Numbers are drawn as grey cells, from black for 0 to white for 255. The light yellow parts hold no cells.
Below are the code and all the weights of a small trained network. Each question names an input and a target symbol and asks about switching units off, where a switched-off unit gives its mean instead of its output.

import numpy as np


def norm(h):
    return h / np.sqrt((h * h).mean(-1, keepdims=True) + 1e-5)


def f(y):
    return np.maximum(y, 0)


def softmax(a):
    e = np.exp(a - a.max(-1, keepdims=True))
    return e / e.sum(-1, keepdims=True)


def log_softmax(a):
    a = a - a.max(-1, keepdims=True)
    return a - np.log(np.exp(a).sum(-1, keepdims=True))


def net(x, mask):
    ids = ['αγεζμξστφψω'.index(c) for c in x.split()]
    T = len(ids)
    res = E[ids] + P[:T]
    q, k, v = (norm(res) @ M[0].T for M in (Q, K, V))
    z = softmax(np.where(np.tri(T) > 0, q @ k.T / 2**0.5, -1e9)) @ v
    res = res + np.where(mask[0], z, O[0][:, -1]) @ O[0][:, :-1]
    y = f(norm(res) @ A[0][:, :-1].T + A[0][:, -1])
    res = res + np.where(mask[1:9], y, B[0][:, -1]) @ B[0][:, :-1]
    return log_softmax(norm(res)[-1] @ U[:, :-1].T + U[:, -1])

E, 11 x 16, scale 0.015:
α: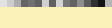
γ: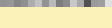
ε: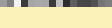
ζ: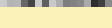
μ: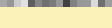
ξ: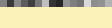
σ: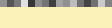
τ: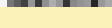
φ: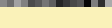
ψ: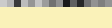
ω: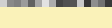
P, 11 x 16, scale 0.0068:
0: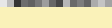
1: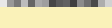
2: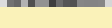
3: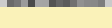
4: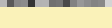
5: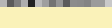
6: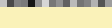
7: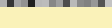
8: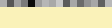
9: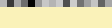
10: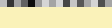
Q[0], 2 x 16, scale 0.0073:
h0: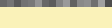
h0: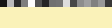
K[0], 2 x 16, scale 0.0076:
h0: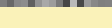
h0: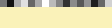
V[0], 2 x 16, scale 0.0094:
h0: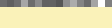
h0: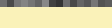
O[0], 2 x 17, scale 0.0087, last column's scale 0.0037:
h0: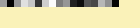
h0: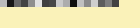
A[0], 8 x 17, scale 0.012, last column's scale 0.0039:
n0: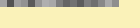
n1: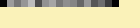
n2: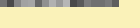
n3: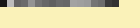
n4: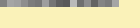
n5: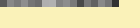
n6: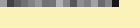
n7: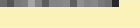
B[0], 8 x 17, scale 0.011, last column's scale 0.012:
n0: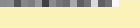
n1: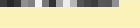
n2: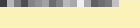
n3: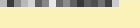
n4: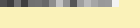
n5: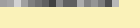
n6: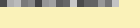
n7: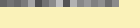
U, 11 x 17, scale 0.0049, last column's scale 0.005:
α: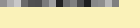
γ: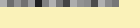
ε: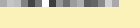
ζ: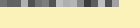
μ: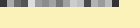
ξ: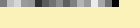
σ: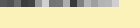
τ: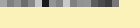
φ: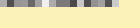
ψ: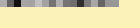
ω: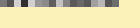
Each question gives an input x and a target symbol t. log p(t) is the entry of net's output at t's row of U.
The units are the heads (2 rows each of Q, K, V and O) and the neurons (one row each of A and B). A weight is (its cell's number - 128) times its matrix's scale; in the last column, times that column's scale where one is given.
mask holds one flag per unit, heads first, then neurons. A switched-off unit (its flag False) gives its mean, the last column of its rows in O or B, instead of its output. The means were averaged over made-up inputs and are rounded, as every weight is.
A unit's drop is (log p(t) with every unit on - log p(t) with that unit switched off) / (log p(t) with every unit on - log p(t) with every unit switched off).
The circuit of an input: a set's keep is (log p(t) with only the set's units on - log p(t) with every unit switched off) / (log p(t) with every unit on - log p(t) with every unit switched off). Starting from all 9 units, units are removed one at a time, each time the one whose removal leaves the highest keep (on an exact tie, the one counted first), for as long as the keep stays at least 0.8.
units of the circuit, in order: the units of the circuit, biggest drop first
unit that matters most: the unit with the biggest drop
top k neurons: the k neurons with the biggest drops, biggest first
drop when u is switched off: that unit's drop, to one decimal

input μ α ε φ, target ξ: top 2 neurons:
n5, n3
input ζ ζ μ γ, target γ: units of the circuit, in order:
h0, n3, n0
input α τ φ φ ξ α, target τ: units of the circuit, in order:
h0, n3
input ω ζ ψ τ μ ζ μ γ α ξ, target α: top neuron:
n6
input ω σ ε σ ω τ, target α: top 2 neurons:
n6, n4
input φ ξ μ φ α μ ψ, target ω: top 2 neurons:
n6, n0
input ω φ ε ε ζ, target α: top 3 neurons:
n6, n4, n2
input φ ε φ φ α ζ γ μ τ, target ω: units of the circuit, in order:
h0, n6
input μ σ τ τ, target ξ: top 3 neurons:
n5, n0, n3
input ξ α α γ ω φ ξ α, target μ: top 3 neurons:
n2, n0, n6
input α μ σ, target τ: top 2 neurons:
n3, n6
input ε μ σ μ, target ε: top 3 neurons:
n0, n4, n3
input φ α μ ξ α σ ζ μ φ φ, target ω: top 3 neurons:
n6, n7, n0
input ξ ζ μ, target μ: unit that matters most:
h0
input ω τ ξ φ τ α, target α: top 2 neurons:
n6, n4
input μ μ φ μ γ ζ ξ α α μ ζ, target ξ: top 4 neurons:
n5, n0, n3, n1
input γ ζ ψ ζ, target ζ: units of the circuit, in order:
h0, n1
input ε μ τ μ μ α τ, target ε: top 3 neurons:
n3, n0, n4
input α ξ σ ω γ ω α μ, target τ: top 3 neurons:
n3, n6, n5
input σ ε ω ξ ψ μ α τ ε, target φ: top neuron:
n2
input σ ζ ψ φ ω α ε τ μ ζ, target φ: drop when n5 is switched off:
0.1
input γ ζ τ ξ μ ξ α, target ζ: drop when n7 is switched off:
0.0
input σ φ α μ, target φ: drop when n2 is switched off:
0.2
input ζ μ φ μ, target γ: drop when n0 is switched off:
0.2
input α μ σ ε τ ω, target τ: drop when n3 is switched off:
0.5
